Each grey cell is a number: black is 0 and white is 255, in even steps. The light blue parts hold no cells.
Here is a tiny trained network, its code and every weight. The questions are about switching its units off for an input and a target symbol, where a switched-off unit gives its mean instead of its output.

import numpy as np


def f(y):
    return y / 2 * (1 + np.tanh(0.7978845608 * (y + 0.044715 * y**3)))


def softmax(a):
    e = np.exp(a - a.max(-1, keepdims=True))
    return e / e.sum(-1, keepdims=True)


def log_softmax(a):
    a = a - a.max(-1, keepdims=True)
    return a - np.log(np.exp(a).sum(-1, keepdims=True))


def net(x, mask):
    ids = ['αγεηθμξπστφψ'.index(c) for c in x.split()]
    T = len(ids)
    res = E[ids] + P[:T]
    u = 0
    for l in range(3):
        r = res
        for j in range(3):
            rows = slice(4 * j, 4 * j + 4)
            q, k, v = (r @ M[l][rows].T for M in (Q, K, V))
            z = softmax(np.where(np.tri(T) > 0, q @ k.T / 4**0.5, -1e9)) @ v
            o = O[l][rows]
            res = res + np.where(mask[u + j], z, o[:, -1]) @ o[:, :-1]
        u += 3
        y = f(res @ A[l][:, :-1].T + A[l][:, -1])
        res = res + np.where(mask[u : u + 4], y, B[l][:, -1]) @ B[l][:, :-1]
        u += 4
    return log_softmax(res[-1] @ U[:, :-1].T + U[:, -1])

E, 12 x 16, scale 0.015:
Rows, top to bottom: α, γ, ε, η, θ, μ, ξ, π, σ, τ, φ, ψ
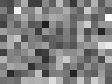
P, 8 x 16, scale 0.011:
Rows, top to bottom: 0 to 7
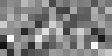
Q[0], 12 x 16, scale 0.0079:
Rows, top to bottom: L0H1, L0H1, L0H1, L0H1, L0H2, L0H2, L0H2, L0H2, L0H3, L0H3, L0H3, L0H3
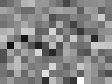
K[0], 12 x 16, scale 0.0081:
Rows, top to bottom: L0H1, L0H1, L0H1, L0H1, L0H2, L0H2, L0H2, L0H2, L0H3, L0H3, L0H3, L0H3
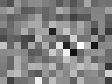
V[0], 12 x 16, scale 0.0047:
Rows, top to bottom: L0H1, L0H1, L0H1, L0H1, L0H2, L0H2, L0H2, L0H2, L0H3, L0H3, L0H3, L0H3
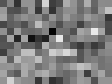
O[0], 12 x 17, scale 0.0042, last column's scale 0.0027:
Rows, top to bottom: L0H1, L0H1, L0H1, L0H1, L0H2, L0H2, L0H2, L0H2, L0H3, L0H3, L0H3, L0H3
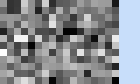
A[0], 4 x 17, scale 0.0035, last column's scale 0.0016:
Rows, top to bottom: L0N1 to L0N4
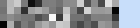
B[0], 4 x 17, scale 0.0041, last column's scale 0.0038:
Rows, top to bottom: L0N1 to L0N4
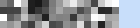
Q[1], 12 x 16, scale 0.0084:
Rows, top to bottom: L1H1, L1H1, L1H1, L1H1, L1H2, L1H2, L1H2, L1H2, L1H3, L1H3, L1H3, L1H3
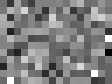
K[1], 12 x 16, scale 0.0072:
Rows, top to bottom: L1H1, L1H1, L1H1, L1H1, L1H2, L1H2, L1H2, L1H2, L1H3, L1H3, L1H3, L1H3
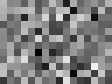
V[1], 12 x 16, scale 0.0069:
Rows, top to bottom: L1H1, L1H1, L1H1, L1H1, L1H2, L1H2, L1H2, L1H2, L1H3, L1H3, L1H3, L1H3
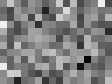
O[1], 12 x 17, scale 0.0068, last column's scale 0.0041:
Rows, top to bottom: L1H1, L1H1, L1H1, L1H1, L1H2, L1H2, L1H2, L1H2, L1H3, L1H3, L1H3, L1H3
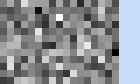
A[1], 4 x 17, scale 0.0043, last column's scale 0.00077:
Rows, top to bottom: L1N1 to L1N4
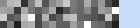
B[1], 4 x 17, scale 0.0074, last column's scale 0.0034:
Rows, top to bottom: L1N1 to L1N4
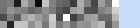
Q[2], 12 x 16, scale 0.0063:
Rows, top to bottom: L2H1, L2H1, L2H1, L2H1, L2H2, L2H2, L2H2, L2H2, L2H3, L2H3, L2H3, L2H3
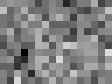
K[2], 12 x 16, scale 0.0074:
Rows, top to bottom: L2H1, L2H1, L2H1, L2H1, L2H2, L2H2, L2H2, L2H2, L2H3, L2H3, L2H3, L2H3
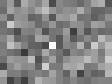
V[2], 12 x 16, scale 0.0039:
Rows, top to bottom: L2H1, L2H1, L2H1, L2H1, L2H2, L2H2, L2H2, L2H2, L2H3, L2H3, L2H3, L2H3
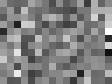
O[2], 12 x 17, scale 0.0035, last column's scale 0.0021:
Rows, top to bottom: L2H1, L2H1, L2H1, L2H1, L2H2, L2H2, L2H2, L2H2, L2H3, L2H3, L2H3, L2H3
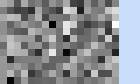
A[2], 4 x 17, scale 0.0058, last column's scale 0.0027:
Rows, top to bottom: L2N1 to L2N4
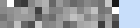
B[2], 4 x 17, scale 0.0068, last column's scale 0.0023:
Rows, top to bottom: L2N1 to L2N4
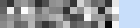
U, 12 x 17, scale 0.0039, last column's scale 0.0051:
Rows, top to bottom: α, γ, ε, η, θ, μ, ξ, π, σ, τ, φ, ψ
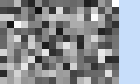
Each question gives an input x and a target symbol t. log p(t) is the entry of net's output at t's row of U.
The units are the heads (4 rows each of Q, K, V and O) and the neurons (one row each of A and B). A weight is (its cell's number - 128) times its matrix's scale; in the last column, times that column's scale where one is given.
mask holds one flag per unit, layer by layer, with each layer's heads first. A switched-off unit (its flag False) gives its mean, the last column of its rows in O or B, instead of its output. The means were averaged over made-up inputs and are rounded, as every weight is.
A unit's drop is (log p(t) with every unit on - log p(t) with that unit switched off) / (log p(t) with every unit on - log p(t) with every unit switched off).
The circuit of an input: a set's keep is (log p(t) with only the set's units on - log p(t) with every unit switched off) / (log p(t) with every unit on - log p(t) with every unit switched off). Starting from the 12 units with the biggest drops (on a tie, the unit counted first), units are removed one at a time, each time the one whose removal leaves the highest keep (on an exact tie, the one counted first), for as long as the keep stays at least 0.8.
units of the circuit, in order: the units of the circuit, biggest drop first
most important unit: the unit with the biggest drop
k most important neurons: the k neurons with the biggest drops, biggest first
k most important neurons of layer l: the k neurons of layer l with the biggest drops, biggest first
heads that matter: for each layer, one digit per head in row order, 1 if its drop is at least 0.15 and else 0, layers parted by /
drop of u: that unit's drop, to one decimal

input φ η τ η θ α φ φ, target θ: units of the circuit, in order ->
L1H1; L1H3
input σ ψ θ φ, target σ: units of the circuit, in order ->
L1H3; L1H1; L0H3
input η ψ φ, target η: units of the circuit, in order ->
L1H3
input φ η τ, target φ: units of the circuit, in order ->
L1H3; L0N1
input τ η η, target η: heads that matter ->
001 / 001 / 000
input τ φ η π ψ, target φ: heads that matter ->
010 / 001 / 000
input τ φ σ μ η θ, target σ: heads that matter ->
000 / 101 / 000
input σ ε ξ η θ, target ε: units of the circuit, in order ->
L0H2; L1H1
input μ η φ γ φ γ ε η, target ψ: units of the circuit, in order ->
L1H2; L0H1
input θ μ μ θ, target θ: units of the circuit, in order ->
L1H1; L1H2
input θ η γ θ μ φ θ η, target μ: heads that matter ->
010 / 101 / 000
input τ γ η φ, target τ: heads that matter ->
000 / 101 / 000
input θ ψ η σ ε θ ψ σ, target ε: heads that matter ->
000 / 000 / 000
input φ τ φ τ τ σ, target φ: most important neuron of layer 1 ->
L1N1
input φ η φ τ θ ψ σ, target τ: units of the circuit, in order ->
L1H1; L1H3
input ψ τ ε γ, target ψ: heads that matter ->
000 / 010 / 000
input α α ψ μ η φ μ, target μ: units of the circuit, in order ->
L1H3; L1H1
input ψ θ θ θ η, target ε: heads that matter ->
001 / 010 / 000
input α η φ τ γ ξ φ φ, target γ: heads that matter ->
010 / 001 / 000
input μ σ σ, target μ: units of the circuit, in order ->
L1H3; L1H1; L0H2
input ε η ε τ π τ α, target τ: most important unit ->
L1H1
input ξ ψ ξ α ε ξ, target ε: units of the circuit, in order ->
L1H2; L0H3
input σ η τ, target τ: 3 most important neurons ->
L2N2; L1N1; L1N3
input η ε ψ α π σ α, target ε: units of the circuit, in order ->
L1H2; L0N1
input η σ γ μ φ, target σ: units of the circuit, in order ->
L1H3; L1H1
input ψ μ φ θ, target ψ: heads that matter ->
010 / 101 / 000
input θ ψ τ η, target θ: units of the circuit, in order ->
L1H1
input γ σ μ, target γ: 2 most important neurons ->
L1N1; L0N2
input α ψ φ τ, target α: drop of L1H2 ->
0.1
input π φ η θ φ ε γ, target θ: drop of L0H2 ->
0.1
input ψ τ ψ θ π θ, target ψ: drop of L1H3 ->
0.5
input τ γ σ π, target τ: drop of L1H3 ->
0.4
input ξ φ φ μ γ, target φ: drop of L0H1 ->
-0.1
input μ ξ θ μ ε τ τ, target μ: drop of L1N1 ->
0.1
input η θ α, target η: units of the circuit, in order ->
L1H3
